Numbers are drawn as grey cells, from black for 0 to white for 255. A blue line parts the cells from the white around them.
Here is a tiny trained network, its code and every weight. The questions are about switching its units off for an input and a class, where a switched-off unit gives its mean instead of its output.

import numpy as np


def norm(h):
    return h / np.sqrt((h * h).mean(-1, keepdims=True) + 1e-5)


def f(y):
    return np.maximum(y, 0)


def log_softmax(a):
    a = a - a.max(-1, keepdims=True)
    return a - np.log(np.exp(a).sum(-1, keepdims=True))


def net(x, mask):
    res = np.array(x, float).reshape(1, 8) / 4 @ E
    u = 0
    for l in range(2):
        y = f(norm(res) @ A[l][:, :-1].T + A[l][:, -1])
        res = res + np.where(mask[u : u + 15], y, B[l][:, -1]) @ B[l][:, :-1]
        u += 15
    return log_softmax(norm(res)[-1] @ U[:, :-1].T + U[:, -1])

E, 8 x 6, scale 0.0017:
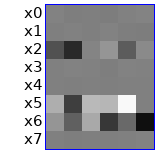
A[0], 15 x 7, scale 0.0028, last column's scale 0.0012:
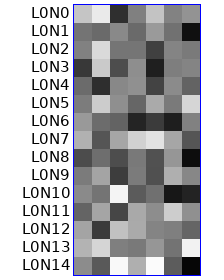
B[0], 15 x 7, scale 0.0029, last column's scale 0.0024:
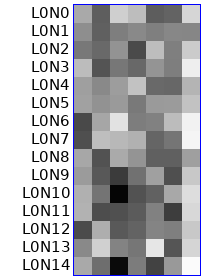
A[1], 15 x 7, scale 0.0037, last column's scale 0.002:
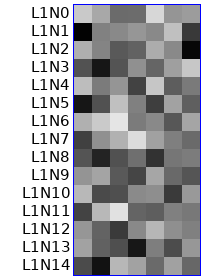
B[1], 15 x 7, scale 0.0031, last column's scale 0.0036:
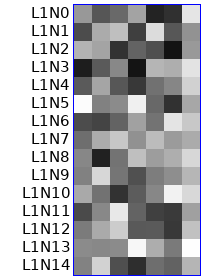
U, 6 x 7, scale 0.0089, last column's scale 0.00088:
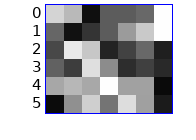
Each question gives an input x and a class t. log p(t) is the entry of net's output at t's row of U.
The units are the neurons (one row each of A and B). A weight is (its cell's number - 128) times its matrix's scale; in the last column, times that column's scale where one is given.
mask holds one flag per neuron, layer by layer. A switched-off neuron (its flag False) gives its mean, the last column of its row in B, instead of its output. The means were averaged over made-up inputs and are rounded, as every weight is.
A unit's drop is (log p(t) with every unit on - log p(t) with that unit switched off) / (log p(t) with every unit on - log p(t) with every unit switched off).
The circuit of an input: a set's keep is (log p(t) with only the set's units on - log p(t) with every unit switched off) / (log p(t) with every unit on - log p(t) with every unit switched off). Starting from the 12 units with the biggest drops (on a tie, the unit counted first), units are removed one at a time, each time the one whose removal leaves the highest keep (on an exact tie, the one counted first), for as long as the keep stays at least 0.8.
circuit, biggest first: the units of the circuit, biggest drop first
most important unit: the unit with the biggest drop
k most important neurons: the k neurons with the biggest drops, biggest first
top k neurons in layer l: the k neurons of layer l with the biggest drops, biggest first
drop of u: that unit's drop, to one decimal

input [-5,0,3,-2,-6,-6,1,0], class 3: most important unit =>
L0N6
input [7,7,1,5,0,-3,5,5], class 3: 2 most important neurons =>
L0N6, L0N13
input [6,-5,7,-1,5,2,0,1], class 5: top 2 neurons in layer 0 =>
L0N11, L0N10
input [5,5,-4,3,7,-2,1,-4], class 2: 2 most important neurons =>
L0N6, L0N14
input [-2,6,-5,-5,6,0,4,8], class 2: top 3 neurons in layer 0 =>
L0N6, L0N14, L0N11
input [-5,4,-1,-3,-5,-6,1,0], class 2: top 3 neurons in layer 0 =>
L0N6, L0N14, L0N10
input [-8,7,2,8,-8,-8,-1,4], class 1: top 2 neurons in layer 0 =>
L0N3, L0N9
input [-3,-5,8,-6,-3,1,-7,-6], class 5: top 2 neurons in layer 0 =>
L0N14, L0N10
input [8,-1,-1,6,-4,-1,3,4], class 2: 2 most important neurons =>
L0N6, L0N10
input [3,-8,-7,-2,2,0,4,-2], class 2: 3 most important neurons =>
L0N6, L0N14, L0N11
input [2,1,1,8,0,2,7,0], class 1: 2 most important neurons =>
L0N10, L0N13
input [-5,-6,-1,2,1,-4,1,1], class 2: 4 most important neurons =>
L0N6, L0N14, L0N10, L0N11
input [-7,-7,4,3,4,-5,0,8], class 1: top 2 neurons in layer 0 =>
L0N3, L0N7
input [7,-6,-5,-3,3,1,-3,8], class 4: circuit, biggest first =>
L0N0
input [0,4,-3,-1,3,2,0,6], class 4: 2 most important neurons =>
L0N7, L0N0
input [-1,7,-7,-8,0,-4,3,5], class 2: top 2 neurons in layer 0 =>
L0N6, L0N14
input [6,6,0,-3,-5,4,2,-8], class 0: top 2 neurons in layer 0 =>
L0N0, L0N12
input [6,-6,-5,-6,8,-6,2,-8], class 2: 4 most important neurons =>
L0N6, L0N14, L0N10, L1N11
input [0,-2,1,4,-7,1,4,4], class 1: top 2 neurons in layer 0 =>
L0N10, L0N13
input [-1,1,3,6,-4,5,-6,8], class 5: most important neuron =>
L0N7
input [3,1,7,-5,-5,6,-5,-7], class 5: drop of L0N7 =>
0.2
